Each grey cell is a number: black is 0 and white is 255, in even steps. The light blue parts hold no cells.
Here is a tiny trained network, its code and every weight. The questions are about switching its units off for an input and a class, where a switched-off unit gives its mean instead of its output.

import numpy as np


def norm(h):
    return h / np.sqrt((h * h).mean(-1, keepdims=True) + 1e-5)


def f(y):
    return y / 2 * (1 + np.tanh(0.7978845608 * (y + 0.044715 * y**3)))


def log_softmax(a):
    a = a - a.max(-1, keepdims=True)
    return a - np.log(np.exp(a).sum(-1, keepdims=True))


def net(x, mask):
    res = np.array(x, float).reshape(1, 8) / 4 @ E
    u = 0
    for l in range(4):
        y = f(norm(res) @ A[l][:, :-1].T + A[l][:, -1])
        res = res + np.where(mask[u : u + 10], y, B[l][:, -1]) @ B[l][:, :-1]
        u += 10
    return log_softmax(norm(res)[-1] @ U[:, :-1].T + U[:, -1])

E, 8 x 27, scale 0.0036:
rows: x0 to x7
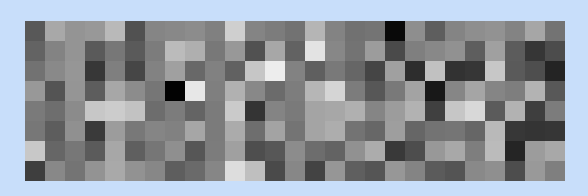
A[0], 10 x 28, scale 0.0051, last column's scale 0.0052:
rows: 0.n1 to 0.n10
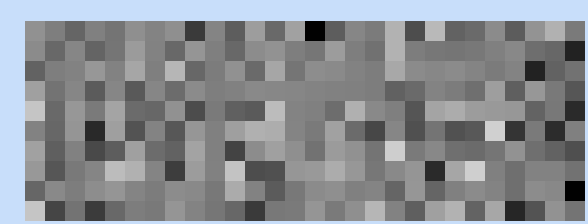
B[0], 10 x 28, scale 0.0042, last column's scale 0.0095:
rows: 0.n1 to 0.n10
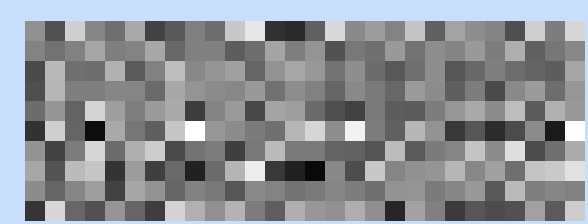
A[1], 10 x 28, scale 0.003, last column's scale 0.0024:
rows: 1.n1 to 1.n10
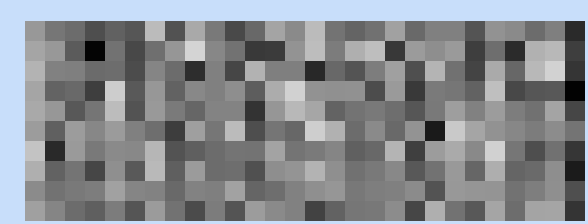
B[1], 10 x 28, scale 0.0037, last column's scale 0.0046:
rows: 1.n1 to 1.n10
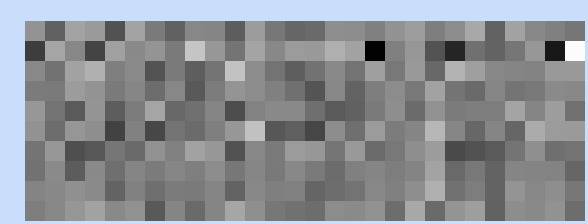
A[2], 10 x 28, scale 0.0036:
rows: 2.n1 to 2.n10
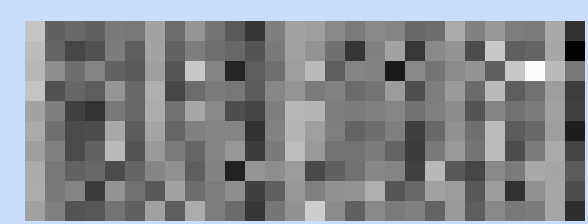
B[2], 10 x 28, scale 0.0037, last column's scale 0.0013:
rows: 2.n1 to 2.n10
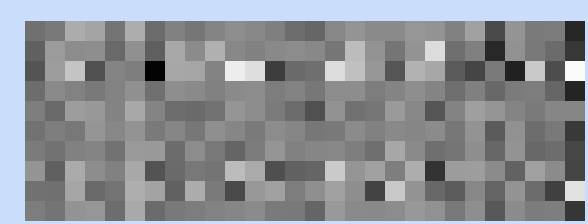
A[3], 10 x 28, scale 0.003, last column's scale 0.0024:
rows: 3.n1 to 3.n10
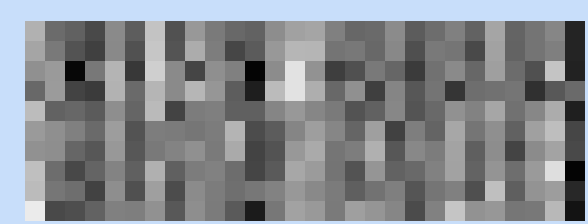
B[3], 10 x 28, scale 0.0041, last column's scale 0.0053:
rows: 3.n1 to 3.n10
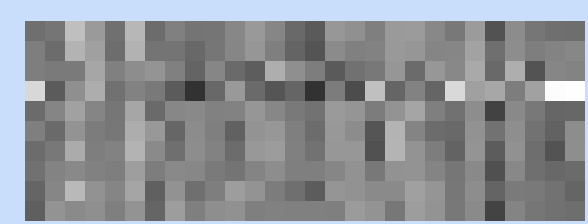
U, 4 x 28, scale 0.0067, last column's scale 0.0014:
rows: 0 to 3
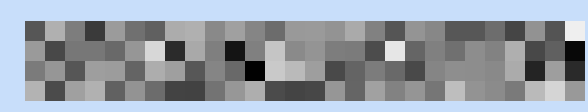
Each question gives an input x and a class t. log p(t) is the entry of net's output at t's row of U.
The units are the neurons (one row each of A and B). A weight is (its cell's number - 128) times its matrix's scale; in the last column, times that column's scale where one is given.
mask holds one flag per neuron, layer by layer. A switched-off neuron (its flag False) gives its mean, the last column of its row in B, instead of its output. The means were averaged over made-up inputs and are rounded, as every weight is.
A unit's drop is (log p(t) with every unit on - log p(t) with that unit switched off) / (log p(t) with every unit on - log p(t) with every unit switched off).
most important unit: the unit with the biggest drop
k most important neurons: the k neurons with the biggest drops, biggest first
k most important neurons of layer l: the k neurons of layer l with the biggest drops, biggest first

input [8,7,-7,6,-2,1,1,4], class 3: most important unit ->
0.n8
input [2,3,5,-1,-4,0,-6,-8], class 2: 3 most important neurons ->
(0.n1 0.n7 3.n4)
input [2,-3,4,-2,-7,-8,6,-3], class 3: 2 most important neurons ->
(0.n6 0.n1)
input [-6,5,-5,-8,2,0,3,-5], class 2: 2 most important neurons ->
(0.n5 0.n6)
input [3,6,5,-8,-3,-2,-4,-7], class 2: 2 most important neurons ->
(0.n6 0.n8)
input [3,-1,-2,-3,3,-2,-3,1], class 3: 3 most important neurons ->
(0.n6 0.n10 0.n5)
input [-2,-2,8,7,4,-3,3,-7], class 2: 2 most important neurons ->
(0.n5 0.n7)
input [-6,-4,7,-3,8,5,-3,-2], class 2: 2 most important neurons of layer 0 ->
(0.n3 0.n5)
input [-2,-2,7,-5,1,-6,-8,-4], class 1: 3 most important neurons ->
(0.n8 0.n7 3.n4)
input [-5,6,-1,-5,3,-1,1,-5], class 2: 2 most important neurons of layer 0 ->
(0.n5 0.n6)
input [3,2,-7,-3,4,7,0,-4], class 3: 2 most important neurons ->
(0.n8 0.n6)
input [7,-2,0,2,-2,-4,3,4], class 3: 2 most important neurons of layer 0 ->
(0.n6 0.n10)
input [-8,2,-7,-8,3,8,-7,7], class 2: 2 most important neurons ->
(0.n3 0.n6)
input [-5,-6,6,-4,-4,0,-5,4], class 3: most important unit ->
0.n1
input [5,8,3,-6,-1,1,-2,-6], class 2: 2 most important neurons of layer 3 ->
(3.n4 3.n3)
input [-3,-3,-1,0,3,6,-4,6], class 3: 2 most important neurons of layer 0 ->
(0.n8 0.n10)
